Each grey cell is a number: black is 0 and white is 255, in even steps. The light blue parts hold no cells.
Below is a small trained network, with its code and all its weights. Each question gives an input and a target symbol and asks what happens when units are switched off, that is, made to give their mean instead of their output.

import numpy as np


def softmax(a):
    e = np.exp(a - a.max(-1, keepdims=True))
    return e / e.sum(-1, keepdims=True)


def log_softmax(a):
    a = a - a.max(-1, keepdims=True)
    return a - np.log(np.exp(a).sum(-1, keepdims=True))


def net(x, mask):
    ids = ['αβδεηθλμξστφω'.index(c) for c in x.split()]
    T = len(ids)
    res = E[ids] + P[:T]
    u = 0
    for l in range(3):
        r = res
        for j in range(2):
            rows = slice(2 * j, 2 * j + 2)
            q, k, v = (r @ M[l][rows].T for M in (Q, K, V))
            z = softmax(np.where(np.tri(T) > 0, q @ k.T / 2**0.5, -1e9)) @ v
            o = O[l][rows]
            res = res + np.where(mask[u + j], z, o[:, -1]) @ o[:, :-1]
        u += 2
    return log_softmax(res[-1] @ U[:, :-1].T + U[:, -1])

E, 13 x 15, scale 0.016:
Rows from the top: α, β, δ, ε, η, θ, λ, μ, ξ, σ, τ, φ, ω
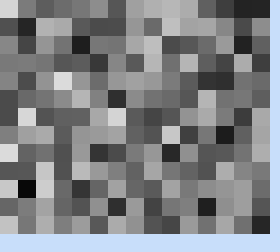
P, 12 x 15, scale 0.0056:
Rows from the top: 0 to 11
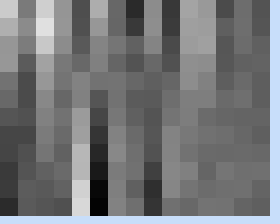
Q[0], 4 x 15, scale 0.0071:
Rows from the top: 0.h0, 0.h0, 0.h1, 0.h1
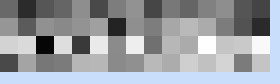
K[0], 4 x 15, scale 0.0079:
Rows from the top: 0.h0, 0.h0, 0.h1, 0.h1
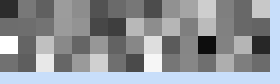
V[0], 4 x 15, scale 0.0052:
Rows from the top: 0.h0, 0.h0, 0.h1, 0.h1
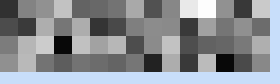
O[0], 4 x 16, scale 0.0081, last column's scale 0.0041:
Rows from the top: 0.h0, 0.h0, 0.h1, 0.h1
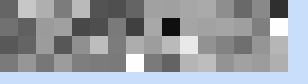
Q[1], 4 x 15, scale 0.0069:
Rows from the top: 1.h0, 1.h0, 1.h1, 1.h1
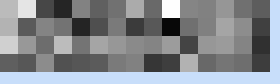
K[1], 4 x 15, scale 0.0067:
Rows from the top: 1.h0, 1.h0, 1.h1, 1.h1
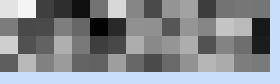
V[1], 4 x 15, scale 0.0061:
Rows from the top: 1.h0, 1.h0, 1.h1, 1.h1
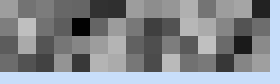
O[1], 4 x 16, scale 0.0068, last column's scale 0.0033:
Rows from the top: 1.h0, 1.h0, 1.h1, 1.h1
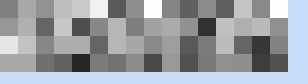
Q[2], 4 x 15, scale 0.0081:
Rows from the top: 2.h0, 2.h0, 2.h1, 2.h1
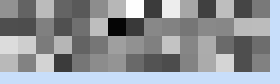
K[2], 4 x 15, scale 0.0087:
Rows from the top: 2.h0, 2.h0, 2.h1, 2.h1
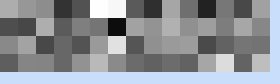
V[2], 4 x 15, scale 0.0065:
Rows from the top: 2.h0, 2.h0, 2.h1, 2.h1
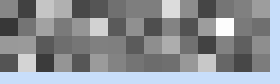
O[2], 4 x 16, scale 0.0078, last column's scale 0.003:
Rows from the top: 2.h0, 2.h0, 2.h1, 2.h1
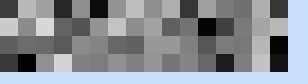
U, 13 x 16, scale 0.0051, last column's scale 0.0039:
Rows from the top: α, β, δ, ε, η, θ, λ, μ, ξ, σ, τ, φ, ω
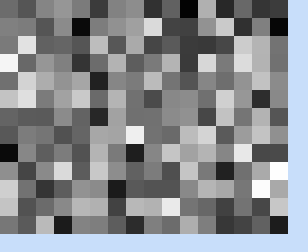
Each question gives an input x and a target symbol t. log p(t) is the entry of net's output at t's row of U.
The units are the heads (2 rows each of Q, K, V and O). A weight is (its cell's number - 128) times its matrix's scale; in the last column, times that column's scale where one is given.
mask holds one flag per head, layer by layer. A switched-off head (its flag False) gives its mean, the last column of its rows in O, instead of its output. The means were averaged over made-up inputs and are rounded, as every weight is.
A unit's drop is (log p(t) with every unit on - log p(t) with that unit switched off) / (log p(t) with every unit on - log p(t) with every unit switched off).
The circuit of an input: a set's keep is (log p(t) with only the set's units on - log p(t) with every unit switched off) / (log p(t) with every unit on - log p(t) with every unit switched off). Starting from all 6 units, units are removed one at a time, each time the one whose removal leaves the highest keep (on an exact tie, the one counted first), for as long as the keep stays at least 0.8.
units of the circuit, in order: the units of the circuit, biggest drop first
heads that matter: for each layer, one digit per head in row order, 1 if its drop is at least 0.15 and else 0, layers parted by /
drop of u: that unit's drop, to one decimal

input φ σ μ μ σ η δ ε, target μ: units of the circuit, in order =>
[0.h1]
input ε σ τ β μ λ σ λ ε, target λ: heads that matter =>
11 / 11 / 01
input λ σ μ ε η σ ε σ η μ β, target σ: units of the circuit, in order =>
[1.h1; 2.h1; 2.h0]
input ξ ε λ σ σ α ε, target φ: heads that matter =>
10 / 01 / 01
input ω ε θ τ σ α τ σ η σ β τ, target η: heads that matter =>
10 / 00 / 10
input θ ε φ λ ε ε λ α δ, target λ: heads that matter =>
11 / 10 / 01
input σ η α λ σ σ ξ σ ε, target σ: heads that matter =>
01 / 01 / 11
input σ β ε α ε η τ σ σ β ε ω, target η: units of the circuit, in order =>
[0.h0; 1.h1; 2.h0]
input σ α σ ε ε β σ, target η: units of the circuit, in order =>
[2.h0; 0.h0]
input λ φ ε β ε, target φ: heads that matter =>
10 / 11 / 01
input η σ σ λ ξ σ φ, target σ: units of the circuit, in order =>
[2.h1; 1.h1; 2.h0]
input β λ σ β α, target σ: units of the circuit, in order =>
[2.h1; 2.h0]
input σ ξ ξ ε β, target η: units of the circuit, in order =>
[0.h0; 2.h0]
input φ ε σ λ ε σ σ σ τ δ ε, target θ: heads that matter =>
00 / 11 / 00
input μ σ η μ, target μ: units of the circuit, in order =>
[0.h1]
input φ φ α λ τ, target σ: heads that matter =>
00 / 00 / 11
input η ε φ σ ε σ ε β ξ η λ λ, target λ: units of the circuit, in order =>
[0.h0; 1.h0; 2.h1]
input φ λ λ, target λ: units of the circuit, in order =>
[0.h0; 1.h0; 2.h1; 1.h1]
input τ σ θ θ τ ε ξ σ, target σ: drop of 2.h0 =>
0.3
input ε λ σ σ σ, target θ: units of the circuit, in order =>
[1.h1]
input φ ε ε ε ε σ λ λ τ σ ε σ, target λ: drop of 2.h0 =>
0.0
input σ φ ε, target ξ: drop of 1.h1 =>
0.1
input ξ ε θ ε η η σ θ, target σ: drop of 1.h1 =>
0.1
